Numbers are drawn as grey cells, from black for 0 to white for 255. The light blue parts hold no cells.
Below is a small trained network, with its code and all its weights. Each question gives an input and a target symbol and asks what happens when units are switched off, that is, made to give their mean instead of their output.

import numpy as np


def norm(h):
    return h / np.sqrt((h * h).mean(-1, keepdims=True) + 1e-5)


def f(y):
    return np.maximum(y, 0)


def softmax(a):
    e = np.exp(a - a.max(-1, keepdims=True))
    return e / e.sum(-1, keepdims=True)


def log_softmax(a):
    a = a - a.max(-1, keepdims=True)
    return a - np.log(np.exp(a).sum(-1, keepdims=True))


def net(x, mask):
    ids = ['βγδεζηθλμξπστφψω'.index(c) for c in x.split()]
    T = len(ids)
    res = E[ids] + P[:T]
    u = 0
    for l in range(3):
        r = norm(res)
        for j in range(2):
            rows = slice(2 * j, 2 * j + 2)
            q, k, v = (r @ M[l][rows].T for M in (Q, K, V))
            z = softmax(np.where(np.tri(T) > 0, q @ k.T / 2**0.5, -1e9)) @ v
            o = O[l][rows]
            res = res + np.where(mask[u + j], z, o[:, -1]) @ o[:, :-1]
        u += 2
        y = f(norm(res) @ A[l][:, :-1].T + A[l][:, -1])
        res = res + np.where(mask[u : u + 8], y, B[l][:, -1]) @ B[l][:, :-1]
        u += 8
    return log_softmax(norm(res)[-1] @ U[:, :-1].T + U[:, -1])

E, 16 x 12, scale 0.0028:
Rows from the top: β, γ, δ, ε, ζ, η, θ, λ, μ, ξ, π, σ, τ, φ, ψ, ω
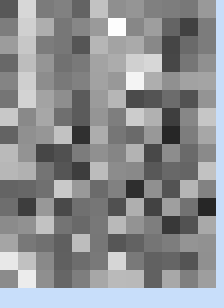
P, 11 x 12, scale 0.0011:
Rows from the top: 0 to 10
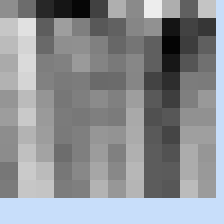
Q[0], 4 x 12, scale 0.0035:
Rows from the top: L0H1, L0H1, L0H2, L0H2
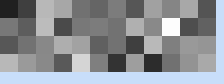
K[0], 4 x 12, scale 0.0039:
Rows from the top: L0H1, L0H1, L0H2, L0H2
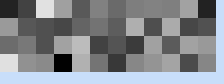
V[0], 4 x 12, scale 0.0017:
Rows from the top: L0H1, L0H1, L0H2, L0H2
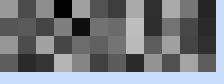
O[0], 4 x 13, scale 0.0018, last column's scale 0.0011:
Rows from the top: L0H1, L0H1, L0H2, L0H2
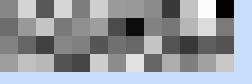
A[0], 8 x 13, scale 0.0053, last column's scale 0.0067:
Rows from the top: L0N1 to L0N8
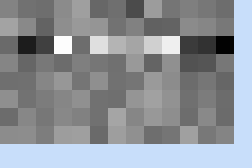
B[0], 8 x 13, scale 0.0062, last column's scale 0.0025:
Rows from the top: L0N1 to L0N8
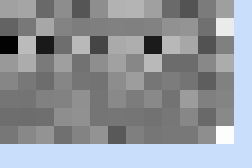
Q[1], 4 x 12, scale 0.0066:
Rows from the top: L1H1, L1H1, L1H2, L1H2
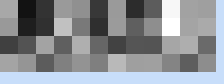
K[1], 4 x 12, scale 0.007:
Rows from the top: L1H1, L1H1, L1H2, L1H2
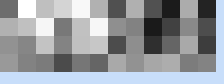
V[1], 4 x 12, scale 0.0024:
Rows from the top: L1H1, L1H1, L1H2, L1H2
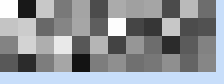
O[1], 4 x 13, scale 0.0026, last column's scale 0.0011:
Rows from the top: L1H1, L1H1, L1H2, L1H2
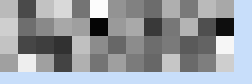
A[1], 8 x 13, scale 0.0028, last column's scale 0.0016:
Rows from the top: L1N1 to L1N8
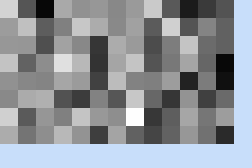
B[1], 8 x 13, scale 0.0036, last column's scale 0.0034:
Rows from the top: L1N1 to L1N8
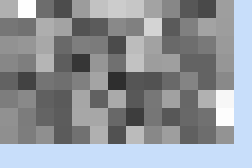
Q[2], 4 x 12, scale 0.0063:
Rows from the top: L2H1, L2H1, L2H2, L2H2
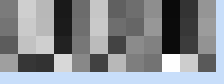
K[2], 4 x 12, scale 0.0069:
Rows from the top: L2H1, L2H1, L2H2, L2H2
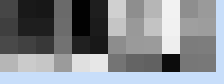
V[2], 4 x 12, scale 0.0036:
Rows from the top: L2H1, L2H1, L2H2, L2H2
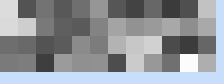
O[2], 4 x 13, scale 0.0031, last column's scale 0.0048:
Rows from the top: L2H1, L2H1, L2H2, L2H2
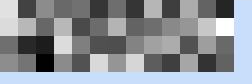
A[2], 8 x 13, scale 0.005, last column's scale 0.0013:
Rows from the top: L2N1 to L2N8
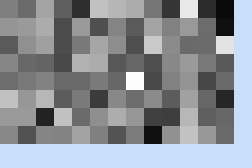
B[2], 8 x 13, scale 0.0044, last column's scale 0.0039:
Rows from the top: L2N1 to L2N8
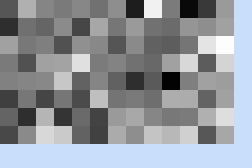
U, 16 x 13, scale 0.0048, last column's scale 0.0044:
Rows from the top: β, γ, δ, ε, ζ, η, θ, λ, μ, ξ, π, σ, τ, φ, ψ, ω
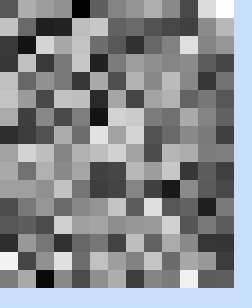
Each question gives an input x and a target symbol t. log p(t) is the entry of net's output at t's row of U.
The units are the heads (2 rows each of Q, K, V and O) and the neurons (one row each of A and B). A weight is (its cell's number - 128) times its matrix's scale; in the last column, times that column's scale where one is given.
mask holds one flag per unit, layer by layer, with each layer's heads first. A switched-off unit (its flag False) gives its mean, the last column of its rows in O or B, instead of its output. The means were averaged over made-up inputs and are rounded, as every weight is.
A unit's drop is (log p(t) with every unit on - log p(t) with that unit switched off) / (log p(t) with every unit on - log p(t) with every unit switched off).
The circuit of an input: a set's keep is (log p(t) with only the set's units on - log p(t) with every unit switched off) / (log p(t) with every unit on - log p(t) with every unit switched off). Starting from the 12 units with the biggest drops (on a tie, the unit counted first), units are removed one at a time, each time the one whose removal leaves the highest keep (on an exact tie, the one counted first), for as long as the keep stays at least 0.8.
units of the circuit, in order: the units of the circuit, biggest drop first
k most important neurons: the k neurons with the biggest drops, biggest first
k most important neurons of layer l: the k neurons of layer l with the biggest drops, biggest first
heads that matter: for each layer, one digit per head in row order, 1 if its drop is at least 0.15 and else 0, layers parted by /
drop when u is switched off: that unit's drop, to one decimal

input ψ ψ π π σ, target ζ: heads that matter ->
00 / 10 / 11
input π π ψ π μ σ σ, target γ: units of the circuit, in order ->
L0H2; L1H2
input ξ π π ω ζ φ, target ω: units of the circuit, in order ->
L2H1; L2N6
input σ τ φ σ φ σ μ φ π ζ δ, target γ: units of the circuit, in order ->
L2H1; L2N3; L2N8
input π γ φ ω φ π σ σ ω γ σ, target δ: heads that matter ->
10 / 00 / 00
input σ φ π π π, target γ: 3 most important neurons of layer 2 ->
L2N3; L2N8; L2N7
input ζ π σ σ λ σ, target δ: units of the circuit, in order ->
L0H1; L1H2; L2N4
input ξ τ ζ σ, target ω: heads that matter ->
10 / 00 / 10
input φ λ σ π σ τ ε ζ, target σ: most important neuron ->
L2N1
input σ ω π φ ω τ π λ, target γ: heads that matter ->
10 / 10 / 10
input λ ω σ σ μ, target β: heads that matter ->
11 / 01 / 01
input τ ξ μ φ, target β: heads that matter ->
01 / 01 / 01
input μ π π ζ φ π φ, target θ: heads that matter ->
10 / 11 / 11
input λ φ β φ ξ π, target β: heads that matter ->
10 / 01 / 01
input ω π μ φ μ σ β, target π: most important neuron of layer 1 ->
L1N3
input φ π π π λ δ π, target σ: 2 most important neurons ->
L2N1; L1N6
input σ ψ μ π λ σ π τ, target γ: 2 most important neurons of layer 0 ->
L0N1; L0N4
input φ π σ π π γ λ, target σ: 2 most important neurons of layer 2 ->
L2N1; L2N3
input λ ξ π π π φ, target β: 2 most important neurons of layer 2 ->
L2N2; L2N4
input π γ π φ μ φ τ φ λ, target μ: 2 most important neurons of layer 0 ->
L0N8; L0N2
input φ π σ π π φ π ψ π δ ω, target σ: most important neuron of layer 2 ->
L2N1
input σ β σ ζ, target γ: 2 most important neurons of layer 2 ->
L2N3; L2N8
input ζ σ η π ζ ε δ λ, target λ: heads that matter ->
01 / 01 / 11
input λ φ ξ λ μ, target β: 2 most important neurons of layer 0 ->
L0N4; L0N8
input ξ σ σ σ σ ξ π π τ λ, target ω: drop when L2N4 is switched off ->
-0.1
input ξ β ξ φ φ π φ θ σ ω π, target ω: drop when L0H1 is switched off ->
0.1
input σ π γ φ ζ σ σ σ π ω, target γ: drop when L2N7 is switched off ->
0.1
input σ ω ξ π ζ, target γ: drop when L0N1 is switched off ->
0.2
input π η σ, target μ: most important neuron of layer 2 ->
L2N7
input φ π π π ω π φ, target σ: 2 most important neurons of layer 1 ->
L1N6; L1N2
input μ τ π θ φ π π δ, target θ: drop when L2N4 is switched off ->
-0.1
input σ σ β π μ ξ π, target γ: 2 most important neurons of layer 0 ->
L0N1; L0N2
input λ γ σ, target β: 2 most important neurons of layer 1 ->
L1N7; L1N2
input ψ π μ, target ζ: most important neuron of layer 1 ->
L1N4
